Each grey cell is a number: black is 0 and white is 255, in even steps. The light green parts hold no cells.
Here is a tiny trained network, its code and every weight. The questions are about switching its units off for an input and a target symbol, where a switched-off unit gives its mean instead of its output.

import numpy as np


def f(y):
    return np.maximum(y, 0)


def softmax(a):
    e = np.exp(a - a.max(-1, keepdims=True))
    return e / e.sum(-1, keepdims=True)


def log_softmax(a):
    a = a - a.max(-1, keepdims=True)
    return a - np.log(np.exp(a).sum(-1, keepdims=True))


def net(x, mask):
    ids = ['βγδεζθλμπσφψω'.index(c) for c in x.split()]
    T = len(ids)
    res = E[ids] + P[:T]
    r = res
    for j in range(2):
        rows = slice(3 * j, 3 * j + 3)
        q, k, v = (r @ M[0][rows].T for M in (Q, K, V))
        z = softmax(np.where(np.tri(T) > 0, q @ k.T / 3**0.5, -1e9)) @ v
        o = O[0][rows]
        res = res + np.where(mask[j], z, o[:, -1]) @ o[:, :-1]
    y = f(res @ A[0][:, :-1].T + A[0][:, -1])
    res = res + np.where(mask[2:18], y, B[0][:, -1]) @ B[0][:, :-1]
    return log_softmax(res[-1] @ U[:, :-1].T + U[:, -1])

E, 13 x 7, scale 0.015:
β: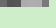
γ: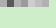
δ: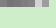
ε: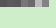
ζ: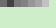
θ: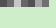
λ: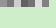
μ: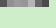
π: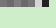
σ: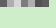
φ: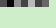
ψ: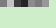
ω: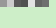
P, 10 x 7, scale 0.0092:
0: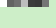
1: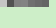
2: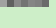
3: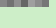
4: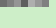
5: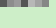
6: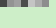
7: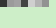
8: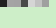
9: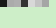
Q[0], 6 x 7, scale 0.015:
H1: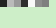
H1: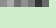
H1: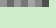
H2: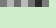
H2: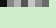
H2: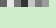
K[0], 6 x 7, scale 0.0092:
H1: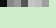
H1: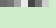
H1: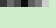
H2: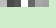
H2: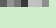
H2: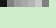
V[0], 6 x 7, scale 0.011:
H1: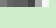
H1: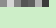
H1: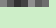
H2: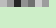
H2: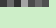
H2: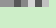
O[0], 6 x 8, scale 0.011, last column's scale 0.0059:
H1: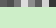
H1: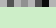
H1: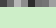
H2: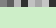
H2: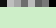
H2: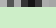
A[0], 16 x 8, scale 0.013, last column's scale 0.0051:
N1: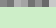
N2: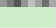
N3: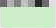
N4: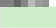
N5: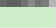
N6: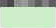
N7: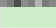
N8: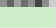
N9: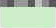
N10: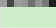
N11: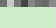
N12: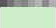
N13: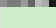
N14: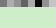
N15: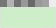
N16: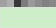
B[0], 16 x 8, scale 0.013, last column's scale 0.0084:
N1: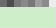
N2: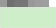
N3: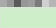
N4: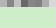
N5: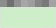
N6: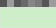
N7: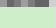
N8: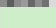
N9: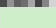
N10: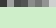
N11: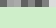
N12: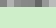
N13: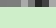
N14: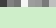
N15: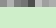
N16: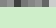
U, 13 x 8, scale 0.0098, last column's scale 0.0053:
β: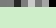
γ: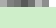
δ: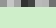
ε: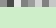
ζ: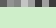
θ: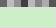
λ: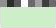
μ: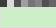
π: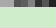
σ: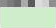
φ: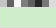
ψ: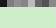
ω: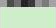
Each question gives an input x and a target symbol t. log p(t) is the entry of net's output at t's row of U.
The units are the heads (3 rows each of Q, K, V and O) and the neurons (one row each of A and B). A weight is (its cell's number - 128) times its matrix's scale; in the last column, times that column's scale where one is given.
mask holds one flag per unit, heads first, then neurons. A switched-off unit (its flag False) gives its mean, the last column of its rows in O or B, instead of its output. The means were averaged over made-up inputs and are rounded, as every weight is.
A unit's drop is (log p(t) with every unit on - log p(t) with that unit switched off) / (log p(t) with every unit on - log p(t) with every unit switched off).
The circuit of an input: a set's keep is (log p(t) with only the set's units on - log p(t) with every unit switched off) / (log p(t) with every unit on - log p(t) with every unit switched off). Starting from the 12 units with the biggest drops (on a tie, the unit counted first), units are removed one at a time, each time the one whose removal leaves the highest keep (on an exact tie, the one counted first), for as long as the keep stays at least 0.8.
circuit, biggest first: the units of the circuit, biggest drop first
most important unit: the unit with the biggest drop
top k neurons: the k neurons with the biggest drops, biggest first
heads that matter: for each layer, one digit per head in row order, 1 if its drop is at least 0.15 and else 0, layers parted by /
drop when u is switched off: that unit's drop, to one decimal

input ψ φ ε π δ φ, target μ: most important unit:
H1
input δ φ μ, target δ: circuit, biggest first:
(H1; N15)
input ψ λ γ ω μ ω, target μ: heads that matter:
01
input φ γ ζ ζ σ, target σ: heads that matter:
10
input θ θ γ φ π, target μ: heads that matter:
11
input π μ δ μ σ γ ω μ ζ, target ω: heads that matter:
01
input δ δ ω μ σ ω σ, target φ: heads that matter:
11
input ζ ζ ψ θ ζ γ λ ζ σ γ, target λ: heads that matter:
01
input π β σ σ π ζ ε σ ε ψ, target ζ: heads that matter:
11
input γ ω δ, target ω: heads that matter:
01
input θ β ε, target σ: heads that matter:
11
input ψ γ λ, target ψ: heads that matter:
10
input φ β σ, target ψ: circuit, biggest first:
(H2; N14)
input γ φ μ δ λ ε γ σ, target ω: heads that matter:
01
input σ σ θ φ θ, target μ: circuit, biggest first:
(H2)
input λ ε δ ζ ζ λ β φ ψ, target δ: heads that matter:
10
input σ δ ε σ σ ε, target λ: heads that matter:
01
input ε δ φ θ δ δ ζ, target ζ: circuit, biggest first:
(H1; N13)
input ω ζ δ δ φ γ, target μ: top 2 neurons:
(N13; N9)
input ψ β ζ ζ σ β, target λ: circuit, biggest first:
(H2)
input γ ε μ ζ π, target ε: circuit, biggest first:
(H2; N4; N10)
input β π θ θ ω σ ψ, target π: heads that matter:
11
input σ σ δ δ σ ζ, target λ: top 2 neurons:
(N7; N11)
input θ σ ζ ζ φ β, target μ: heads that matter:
10
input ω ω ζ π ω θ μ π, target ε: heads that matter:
11
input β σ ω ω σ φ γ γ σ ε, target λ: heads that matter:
01
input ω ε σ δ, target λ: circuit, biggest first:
(H2)
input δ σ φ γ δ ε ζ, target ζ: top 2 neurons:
(N13; N9)
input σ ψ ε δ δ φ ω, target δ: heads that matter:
10
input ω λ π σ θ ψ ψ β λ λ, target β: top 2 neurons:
(N10; N9)
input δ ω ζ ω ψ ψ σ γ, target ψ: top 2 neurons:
(N10; N9)
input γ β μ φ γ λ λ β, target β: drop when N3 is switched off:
-0.1
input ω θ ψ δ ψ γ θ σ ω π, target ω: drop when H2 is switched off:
0.6
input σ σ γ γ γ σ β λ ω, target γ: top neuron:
(N16)
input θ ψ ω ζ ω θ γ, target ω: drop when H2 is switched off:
0.6
